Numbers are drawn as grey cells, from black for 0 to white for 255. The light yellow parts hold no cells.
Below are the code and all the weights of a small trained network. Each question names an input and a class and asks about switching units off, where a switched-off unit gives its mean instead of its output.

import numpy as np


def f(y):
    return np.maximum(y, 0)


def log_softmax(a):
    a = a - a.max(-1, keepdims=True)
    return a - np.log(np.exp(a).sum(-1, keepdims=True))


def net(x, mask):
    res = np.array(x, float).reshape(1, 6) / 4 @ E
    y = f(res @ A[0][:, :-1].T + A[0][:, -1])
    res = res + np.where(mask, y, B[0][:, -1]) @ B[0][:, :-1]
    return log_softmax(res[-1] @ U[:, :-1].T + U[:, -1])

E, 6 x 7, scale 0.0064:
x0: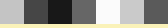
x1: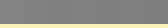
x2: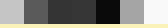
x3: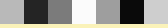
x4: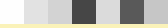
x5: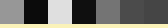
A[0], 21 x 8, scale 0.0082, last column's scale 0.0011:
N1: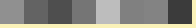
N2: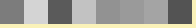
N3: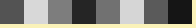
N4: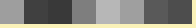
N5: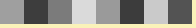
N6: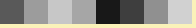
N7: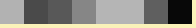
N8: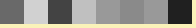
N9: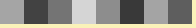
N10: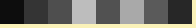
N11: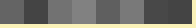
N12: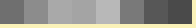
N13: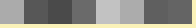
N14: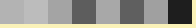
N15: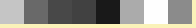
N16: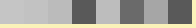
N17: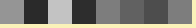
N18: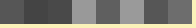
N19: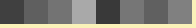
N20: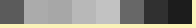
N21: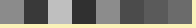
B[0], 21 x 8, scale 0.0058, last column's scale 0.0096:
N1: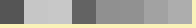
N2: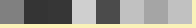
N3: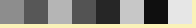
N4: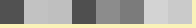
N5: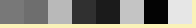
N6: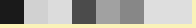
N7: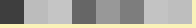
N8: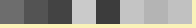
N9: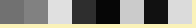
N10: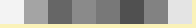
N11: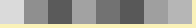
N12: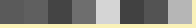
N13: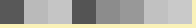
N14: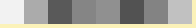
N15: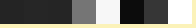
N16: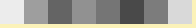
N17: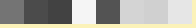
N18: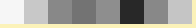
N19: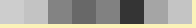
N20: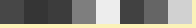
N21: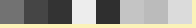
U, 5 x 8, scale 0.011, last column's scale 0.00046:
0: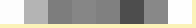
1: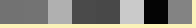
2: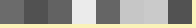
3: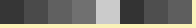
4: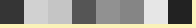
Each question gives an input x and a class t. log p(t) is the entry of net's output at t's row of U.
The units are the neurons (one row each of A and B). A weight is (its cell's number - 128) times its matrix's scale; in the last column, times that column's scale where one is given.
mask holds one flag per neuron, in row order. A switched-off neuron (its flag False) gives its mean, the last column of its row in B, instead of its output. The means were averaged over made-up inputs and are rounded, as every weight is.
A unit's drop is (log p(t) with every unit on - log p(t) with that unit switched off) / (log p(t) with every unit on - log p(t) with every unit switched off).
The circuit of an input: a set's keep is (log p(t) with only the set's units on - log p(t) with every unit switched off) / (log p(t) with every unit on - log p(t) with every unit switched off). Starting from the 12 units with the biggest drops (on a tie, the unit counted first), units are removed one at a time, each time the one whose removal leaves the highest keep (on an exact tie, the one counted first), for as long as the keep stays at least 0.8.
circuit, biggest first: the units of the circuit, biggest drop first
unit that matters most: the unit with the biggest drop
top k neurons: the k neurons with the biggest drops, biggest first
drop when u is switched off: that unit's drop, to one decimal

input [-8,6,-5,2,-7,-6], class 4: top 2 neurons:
[N6 N16]
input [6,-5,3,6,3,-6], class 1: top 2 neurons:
[N5 N9]
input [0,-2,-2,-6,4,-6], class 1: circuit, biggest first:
[N3]
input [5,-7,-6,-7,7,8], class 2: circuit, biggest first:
[N17 N21]
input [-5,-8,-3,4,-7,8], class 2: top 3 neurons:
[N17 N21 N16]
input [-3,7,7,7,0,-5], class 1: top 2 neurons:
[N5 N9]
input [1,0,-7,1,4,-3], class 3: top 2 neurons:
[N20 N12]
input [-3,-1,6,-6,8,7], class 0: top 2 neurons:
[N16 N14]
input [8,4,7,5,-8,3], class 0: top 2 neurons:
[N18 N10]
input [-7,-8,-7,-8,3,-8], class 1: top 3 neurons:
[N3 N17 N21]
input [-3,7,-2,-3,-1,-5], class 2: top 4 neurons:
[N5 N9 N2 N8]
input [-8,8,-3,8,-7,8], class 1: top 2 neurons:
[N9 N5]
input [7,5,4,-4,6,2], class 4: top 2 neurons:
[N13 N7]
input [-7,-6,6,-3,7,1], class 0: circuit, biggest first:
[N16]
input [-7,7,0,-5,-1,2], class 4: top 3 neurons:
[N6 N5 N9]
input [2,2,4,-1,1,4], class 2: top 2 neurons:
[N17 N20]
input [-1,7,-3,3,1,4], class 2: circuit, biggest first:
[N21 N17]
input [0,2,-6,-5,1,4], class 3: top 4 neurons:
[N20 N9 N5 N12]
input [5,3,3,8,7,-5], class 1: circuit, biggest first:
[N5 N9]
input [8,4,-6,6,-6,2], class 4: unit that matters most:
N4
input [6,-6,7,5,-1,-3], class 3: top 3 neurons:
[N15 N3 N6]
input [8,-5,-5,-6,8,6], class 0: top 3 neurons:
[N16 N14 N6]
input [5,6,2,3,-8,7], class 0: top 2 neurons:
[N18 N10]
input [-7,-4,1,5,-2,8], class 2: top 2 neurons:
[N21 N17]
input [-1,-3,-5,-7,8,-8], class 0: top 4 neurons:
[N16 N14 N17 N21]
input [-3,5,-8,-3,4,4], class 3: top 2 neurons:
[N20 N12]
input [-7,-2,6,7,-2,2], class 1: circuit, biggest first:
[N5]
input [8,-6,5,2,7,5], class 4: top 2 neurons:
[N13 N7]
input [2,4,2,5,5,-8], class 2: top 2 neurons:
[N2 N8]
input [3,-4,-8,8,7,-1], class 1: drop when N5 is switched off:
0.8
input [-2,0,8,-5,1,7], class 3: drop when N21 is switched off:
-0.1
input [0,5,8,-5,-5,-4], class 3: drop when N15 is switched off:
1.1
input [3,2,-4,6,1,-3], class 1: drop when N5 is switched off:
0.2
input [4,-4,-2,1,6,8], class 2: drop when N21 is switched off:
0.5
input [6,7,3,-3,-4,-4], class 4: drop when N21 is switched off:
0.1
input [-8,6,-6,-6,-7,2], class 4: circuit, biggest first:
[N6]
